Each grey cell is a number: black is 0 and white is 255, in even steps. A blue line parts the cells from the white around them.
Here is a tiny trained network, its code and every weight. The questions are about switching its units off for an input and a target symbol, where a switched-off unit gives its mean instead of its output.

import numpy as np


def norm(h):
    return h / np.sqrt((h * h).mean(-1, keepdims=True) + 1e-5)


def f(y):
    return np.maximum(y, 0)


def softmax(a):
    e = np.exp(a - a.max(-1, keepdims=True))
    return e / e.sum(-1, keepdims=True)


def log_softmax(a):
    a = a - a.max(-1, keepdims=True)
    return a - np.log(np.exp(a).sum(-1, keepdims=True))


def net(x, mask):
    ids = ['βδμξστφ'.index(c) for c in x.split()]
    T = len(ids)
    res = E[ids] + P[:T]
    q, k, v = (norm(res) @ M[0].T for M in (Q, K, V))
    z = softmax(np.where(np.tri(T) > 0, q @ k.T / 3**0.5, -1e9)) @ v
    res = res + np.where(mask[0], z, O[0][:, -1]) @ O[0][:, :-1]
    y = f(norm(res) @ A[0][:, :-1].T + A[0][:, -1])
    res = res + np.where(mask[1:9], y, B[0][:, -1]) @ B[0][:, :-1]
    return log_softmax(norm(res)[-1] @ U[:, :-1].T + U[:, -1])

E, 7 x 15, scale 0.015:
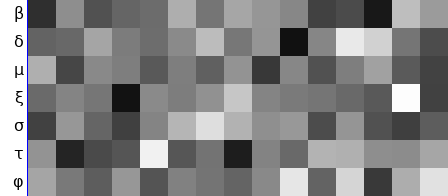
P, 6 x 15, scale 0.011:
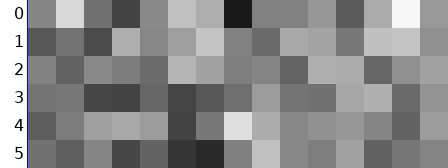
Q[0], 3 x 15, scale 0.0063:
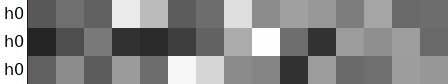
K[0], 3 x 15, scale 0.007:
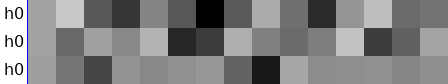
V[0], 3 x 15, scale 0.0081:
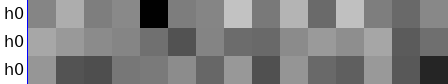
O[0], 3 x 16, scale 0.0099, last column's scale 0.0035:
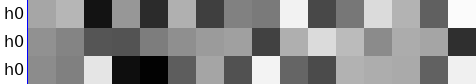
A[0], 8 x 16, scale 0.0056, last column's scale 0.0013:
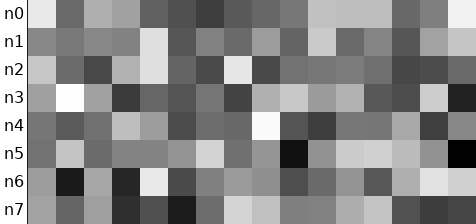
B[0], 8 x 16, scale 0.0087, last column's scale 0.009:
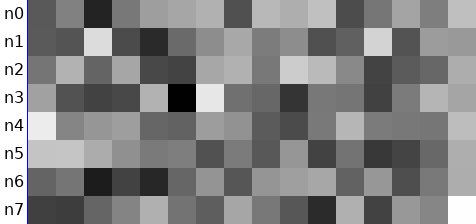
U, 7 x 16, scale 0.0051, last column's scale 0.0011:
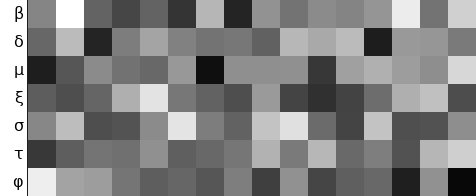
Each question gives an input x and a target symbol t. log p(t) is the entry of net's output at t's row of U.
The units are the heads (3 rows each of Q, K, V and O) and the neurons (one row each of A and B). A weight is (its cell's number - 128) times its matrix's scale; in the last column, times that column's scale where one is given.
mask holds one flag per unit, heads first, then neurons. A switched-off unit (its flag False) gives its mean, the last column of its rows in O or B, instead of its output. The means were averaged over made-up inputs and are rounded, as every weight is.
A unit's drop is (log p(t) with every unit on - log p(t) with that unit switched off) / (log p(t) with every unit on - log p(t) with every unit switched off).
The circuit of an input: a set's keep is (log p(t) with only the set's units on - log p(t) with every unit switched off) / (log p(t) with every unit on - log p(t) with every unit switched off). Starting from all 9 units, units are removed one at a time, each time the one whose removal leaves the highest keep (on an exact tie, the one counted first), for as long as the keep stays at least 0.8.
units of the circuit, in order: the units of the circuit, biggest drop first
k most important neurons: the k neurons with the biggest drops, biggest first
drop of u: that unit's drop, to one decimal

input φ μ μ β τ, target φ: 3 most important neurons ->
n4, n1, n7
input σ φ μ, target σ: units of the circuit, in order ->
h0, n7, n0
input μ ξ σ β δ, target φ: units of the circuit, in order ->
n5
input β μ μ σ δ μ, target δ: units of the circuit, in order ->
h0, n0
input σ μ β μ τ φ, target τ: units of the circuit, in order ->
h0, n1, n6
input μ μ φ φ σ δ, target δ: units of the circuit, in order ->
h0, n2
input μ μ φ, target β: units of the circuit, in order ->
h0, n3
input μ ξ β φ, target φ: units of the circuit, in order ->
h0, n7, n0
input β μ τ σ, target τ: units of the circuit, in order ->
h0, n6
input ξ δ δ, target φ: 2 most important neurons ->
n5, n7
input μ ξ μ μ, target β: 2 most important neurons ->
n3, n0
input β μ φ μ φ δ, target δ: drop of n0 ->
0.0
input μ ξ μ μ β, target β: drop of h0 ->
0.7
